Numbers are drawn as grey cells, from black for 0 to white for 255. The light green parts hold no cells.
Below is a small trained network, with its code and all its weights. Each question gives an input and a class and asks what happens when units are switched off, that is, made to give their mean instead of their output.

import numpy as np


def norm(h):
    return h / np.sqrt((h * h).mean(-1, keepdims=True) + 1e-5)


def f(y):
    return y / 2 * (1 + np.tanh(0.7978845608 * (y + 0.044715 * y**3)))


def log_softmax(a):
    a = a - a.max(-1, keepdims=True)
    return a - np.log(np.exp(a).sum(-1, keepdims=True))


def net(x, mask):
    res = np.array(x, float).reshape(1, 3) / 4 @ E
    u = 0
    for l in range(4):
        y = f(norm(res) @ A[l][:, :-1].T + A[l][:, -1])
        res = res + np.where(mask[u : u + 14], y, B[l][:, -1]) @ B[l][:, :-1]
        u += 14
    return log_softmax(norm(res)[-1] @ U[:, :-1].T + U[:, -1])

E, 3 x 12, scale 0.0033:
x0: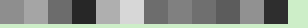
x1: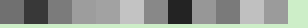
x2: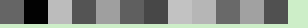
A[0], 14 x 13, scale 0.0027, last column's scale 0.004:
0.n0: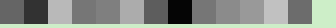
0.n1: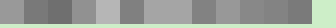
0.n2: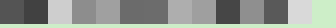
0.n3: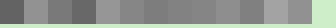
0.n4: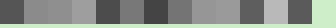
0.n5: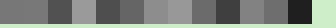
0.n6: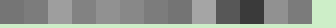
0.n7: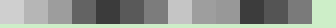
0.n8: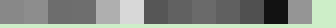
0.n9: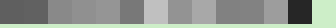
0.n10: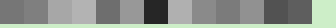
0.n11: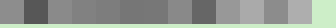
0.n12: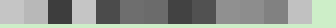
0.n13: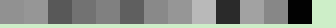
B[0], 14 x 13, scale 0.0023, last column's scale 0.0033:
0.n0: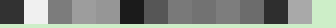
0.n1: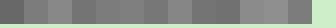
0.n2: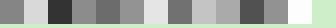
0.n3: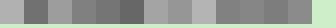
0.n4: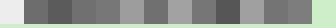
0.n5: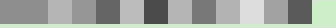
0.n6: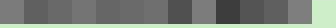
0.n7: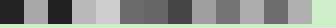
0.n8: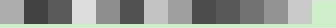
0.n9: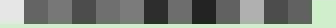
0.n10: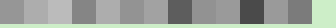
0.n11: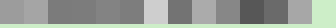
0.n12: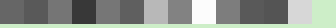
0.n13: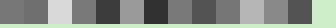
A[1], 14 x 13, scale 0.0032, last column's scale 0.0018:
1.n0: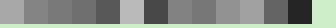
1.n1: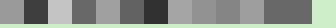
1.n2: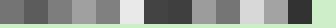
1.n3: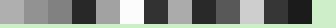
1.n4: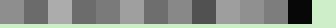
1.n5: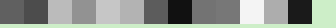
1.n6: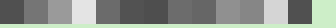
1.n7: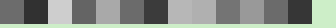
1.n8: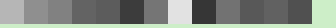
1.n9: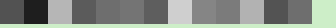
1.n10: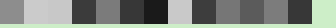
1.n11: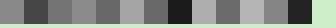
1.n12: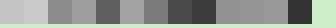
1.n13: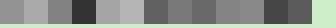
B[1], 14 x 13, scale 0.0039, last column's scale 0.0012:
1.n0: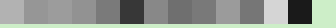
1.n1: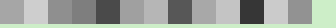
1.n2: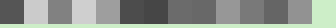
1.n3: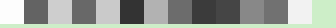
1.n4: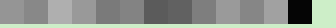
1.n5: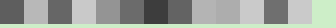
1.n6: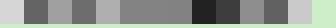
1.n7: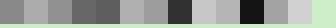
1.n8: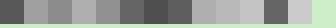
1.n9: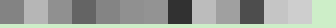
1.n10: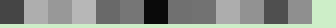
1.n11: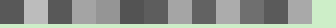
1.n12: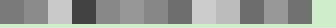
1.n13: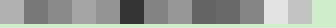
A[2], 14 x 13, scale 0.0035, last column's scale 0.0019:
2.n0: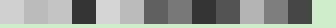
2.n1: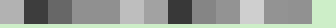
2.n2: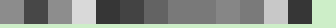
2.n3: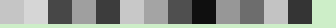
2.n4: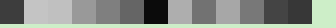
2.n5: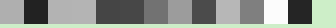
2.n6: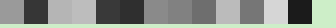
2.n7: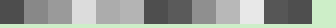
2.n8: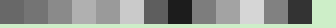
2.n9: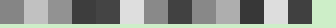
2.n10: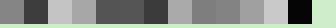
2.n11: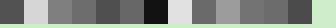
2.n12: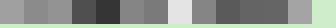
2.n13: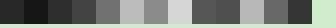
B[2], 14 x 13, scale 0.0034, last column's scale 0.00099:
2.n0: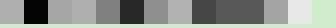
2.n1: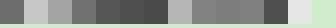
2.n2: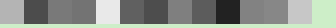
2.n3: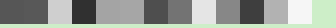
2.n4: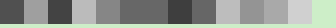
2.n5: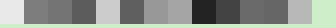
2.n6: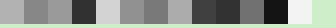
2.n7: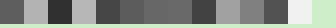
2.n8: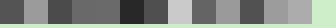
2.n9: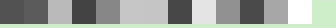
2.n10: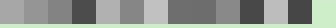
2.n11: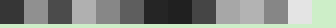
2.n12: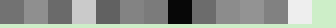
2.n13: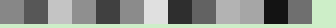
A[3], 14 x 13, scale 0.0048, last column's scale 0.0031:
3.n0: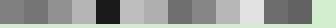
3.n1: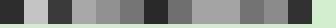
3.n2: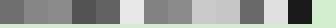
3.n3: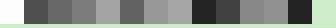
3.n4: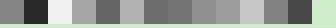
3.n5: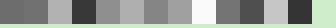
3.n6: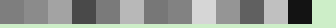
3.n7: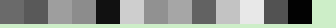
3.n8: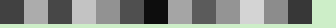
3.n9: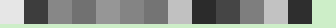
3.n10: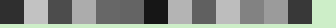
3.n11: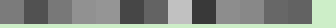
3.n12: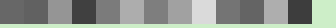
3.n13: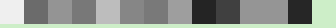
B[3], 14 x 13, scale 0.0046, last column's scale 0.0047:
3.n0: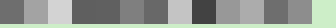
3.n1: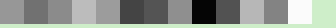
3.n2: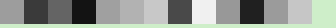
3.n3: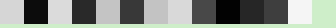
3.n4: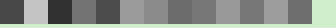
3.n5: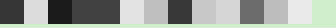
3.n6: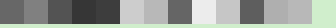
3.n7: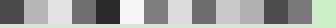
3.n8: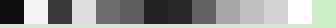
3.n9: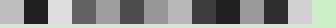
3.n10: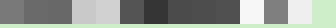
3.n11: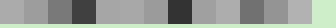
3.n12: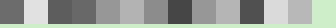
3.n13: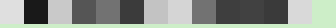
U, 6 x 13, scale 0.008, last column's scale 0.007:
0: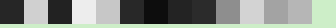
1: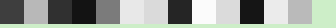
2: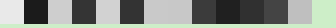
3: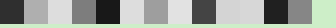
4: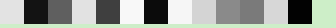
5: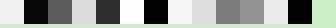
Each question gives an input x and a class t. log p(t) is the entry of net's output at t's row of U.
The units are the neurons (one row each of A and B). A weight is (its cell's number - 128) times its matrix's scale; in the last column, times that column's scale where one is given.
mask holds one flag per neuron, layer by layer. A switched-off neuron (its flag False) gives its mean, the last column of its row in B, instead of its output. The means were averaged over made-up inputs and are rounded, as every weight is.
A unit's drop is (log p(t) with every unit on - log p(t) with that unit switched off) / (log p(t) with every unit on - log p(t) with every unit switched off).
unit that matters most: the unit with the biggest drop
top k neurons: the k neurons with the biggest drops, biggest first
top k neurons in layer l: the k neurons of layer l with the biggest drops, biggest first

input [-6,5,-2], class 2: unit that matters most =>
0.n7
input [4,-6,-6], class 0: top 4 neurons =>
[0.n2 2.n11 1.n7 1.n9]
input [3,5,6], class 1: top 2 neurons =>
[1.n7 0.n7]
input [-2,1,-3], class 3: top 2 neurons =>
[0.n12 0.n2]
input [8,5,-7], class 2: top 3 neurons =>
[1.n3 0.n2 2.n0]
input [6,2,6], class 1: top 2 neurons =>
[1.n7 1.n9]
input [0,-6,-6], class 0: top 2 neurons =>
[0.n2 2.n11]
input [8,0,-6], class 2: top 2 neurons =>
[0.n2 1.n3]
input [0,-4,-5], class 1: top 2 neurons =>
[0.n0 1.n11]
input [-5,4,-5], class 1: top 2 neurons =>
[2.n3 0.n8]
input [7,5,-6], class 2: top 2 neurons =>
[1.n3 0.n2]
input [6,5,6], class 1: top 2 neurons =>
[1.n7 1.n9]
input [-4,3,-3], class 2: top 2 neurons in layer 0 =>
[0.n2 0.n7]
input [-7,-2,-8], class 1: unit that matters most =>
2.n3
